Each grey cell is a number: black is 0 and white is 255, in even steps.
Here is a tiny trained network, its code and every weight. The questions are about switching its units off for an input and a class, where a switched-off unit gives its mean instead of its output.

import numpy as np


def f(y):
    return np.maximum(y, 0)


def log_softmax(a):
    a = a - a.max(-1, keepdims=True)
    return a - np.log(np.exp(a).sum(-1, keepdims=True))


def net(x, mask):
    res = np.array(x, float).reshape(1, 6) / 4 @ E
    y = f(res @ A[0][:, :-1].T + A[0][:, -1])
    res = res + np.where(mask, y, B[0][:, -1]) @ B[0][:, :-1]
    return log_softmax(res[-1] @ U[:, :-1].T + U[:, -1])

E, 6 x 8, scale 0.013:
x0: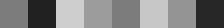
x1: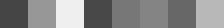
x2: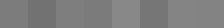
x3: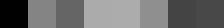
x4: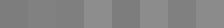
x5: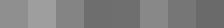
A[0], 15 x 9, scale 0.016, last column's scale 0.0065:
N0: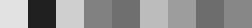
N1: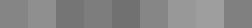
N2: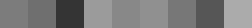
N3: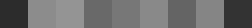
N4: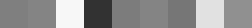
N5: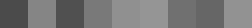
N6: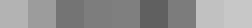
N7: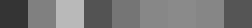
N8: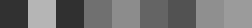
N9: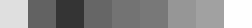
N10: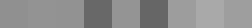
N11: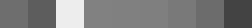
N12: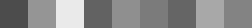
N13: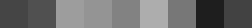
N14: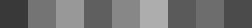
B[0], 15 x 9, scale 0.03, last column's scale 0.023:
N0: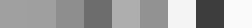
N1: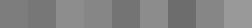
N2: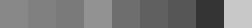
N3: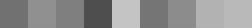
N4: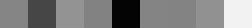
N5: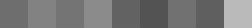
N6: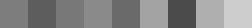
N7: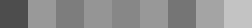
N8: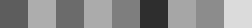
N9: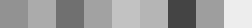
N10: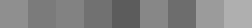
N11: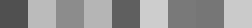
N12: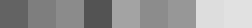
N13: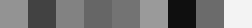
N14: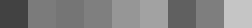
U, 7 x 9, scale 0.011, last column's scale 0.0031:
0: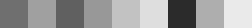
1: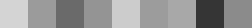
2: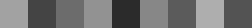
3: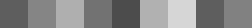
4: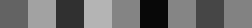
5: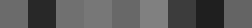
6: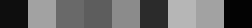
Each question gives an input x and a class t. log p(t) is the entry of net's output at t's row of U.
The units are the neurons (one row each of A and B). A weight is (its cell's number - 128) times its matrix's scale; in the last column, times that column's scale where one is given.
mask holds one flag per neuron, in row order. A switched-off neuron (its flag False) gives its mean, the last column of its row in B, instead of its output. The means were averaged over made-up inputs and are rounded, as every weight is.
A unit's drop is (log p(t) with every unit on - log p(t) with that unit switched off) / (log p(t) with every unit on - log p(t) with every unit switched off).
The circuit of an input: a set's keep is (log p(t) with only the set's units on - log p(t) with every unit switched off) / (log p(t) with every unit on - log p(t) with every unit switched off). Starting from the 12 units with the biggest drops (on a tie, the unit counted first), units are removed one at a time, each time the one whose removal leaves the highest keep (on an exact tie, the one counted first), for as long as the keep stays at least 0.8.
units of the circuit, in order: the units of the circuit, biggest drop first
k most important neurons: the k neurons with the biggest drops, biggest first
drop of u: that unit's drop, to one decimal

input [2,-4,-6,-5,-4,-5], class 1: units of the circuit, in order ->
N0
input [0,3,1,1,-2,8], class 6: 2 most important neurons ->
N9, N13
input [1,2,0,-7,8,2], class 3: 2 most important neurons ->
N0, N13
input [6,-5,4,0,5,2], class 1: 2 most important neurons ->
N0, N4
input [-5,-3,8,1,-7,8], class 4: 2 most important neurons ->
N8, N13
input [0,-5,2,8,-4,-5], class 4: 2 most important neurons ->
N8, N4
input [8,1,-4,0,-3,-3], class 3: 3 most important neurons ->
N0, N9, N11
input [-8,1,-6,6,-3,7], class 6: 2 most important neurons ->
N3, N13
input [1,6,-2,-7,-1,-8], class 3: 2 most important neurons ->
N0, N13
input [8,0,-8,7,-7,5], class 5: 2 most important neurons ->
N13, N9
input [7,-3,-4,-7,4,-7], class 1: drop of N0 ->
0.3
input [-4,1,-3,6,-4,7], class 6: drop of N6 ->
0.0
